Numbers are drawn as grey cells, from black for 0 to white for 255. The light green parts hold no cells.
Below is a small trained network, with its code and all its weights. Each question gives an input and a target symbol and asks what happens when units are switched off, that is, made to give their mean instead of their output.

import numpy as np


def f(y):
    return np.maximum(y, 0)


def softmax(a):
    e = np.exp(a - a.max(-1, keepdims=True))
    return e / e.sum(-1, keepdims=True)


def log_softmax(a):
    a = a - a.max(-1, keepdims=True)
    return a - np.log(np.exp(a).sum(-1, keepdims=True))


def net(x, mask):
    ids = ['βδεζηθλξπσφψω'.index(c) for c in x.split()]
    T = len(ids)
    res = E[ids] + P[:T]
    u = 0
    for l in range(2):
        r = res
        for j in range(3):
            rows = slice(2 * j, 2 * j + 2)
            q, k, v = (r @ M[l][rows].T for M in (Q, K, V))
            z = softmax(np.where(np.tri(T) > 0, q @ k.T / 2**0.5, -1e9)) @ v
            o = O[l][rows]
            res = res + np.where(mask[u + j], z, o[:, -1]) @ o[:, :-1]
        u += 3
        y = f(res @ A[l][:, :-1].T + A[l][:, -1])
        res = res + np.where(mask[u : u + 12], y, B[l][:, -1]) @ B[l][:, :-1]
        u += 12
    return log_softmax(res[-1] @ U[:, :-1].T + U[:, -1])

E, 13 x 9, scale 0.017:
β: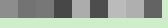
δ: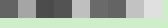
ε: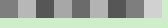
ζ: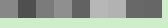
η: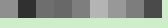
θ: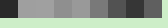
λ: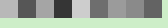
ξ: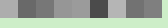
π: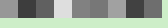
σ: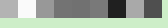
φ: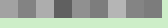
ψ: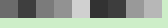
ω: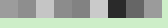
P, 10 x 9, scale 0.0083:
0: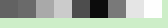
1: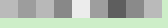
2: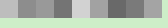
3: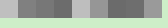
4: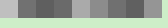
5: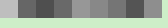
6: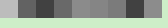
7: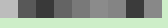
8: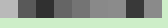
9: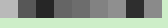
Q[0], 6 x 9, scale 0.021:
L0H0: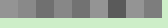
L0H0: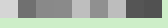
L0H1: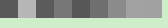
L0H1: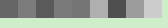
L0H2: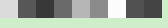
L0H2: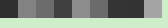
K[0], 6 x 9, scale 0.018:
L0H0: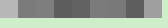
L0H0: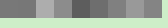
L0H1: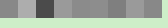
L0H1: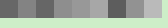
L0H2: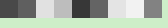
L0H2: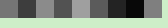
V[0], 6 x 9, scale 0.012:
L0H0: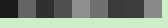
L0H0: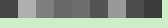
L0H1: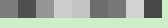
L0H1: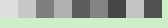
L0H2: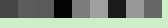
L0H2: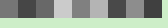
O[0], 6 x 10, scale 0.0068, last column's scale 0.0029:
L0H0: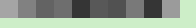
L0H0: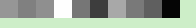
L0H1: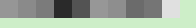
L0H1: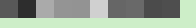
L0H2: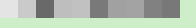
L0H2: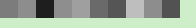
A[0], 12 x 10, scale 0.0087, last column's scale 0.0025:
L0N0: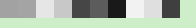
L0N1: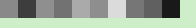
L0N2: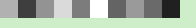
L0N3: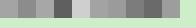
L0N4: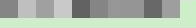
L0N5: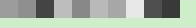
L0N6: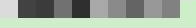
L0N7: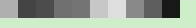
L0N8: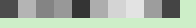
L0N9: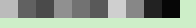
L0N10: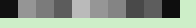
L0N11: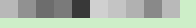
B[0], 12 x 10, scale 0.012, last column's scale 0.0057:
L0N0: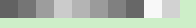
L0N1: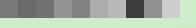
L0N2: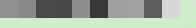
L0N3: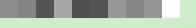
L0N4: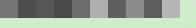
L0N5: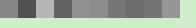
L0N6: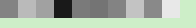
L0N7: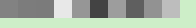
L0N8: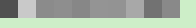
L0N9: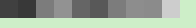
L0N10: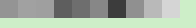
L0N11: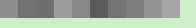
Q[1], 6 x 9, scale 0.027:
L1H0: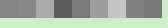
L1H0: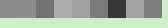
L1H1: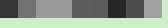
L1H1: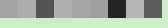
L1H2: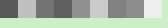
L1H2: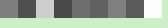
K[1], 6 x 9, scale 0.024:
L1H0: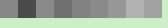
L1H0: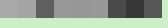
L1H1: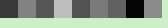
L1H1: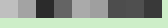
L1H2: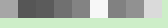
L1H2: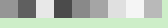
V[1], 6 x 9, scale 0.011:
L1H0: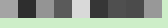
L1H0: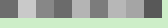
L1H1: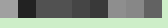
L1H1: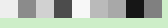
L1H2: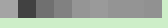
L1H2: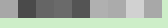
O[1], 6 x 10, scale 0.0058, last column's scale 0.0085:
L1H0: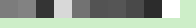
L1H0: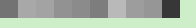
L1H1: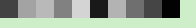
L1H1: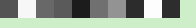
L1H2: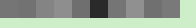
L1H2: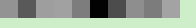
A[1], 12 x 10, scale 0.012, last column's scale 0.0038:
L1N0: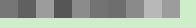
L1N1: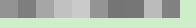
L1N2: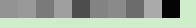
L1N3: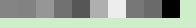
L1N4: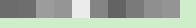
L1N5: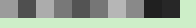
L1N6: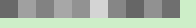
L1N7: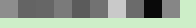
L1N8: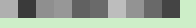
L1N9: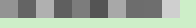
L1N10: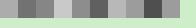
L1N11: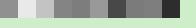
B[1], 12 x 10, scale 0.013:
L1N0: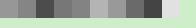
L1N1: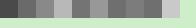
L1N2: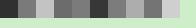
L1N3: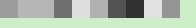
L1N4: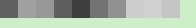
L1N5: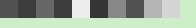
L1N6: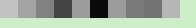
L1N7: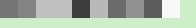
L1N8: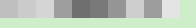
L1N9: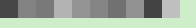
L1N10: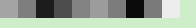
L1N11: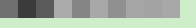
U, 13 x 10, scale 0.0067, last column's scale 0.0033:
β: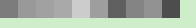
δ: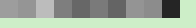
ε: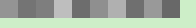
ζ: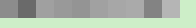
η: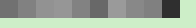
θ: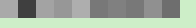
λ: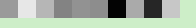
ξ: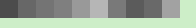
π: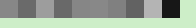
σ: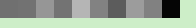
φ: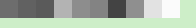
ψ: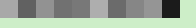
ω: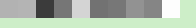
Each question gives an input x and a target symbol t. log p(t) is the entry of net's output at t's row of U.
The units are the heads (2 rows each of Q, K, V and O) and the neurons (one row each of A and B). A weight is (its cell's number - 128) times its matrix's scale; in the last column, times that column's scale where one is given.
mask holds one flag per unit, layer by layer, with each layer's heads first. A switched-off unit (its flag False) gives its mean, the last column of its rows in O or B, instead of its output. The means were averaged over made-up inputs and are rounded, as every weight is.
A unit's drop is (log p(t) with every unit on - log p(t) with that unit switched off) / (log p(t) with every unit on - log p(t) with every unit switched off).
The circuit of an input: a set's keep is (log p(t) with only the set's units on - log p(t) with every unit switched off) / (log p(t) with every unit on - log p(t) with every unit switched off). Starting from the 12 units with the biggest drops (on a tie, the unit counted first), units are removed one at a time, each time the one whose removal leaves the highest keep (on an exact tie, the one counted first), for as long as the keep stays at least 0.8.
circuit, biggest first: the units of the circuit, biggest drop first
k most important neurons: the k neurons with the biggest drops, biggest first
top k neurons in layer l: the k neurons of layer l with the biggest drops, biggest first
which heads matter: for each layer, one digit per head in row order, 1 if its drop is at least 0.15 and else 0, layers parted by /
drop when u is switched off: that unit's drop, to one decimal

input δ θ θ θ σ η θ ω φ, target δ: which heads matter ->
001 / 010
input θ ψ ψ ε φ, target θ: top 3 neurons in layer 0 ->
[L0N9 L0N0 L0N4]
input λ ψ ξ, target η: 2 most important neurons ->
[L1N2 L0N1]
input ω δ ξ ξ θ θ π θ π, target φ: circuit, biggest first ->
[L1H1 L0N0]
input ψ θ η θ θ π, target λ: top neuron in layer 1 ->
[L1N7]
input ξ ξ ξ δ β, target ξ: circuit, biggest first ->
[L0H2 L1N0 L0H0]
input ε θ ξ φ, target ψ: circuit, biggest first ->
[L1H1 L0N0 L0N8]
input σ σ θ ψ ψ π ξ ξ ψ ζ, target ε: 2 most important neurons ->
[L0N2 L0N0]
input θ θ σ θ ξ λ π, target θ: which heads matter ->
100 / 010
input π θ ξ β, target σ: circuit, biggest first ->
[L0H2 L1H1 L1N5 L1N4]
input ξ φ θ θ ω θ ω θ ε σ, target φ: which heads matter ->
001 / 000
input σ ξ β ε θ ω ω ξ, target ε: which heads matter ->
110 / 000
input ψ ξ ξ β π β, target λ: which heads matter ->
100 / 000
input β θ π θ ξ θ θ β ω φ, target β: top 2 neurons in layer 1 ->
[L1N3 L1N9]
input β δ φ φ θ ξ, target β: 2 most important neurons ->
[L1N3 L0N8]
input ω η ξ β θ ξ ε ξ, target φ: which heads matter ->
100 / 110
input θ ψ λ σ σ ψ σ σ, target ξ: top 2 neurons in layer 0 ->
[L0N2 L0N3]
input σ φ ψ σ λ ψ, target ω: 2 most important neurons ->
[L0N3 L1N7]
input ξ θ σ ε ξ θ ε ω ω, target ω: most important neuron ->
[L0N2]
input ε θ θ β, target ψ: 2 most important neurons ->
[L0N0 L0N8]
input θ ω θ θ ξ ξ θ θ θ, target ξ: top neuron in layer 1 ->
[L1N5]
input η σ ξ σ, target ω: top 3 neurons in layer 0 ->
[L0N2 L0N3 L0N0]
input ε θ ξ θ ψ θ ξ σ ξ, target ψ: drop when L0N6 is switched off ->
0.1
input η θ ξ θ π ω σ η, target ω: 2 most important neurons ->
[L0N6 L1N10]
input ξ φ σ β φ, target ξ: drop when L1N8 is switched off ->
0.2
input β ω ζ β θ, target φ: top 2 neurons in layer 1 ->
[L1N11 L1N8]
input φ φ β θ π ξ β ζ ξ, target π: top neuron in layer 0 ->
[L0N1]
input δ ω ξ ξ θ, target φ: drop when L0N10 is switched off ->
0.2
